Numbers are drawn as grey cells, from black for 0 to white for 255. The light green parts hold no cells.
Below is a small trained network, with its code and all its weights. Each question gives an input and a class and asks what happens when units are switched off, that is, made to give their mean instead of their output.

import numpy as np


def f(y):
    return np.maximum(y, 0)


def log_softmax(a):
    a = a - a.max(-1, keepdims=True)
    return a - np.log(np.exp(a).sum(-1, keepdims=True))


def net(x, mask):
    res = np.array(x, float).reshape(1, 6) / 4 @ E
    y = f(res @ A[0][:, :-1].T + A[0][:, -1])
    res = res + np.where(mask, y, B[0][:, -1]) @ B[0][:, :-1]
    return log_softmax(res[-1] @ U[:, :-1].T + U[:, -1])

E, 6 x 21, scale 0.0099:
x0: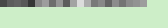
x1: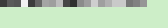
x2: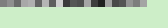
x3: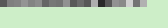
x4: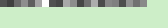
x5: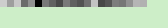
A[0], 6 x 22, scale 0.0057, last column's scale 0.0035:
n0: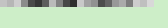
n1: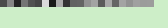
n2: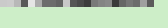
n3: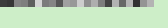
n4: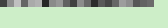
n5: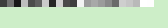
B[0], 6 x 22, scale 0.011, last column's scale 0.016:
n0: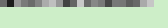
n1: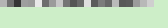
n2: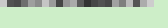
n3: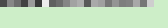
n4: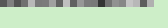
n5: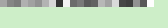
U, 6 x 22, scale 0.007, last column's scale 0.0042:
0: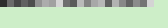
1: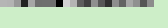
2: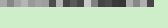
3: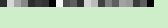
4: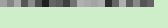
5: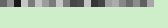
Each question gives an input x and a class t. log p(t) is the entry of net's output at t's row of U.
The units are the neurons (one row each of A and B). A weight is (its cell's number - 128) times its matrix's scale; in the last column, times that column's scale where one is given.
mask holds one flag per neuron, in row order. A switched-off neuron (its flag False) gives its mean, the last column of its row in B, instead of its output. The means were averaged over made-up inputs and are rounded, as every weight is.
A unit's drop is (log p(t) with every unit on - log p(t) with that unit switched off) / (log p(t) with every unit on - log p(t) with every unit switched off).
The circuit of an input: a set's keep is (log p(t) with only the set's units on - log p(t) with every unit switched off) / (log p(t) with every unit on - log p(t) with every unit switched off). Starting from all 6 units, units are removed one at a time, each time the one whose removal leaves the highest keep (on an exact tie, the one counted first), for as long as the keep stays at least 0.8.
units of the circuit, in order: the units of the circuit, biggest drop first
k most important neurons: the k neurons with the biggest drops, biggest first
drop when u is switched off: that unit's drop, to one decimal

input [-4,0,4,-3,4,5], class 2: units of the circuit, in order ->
(n5)
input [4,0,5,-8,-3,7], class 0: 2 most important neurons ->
(n0, n2)
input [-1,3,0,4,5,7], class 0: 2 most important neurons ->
(n0, n2)
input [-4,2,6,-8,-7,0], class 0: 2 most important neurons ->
(n0, n1)
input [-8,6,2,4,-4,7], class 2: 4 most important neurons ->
(n3, n5, n2, n4)
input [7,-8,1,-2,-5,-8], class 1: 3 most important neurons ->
(n1, n0, n4)
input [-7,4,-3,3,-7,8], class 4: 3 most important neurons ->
(n0, n5, n1)
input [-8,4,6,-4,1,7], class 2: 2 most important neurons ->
(n5, n0)
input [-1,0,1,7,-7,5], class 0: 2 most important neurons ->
(n0, n5)
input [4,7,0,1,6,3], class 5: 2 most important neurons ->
(n1, n5)
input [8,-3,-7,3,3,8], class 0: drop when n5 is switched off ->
0.3
